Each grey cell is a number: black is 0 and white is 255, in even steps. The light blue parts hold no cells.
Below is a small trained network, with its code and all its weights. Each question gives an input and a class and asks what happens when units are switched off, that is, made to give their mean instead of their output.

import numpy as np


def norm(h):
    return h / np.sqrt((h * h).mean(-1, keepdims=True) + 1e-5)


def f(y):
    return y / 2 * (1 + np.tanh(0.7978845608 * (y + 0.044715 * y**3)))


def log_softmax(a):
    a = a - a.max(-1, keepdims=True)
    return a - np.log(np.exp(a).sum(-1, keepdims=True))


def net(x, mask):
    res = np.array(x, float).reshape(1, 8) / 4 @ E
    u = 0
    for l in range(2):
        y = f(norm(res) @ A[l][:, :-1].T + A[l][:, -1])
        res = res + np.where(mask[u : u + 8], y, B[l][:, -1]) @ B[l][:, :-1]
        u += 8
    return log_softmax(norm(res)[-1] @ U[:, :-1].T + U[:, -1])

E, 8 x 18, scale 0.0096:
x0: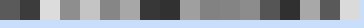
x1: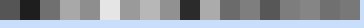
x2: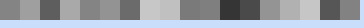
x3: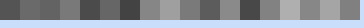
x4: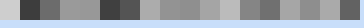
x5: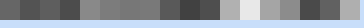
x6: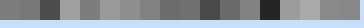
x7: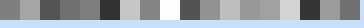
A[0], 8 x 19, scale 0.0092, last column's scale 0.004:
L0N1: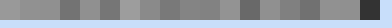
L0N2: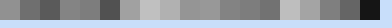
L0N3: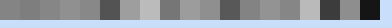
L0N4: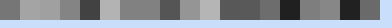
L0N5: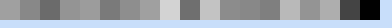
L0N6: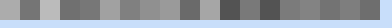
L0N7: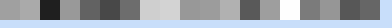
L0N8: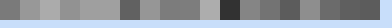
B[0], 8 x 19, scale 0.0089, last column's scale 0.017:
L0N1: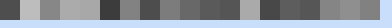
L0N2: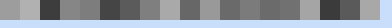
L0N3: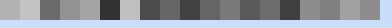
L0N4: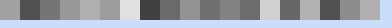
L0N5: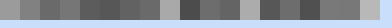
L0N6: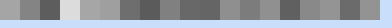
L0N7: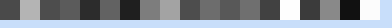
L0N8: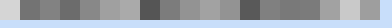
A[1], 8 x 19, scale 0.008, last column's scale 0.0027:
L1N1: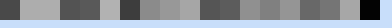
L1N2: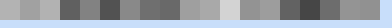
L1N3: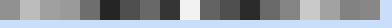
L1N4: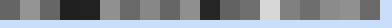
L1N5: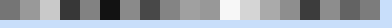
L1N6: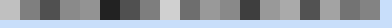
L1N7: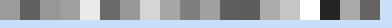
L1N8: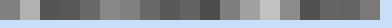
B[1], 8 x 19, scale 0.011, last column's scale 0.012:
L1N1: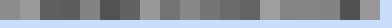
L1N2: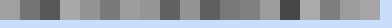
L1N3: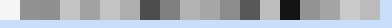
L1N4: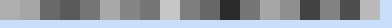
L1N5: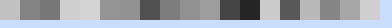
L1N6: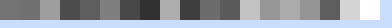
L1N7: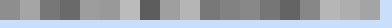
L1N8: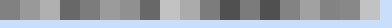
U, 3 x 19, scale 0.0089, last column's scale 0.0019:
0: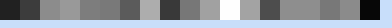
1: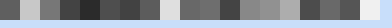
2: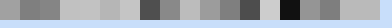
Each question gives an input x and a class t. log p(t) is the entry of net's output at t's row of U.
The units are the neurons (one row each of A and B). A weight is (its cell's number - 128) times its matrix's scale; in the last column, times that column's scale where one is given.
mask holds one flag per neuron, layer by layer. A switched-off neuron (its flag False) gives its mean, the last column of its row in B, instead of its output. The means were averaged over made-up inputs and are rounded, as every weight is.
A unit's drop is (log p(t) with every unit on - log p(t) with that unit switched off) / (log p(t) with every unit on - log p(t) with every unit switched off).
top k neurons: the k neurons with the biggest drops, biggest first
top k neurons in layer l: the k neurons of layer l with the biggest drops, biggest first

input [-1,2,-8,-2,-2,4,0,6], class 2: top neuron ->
(L0N7)
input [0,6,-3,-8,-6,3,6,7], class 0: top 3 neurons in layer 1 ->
(L1N5; L1N3; L1N4)
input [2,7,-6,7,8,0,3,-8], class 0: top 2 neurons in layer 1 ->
(L1N5; L1N3)
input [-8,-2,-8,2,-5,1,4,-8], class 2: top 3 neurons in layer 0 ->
(L0N7; L0N4; L0N5)
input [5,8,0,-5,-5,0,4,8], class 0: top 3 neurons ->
(L1N5; L1N3; L0N4)
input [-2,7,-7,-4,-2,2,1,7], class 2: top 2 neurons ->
(L0N7; L1N5)
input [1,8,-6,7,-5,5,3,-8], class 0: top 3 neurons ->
(L0N7; L1N5; L1N3)
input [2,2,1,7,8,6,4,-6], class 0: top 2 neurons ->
(L0N7; L1N5)
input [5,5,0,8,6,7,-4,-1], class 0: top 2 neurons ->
(L0N7; L1N3)
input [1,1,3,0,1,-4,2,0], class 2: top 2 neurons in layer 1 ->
(L1N3; L1N4)
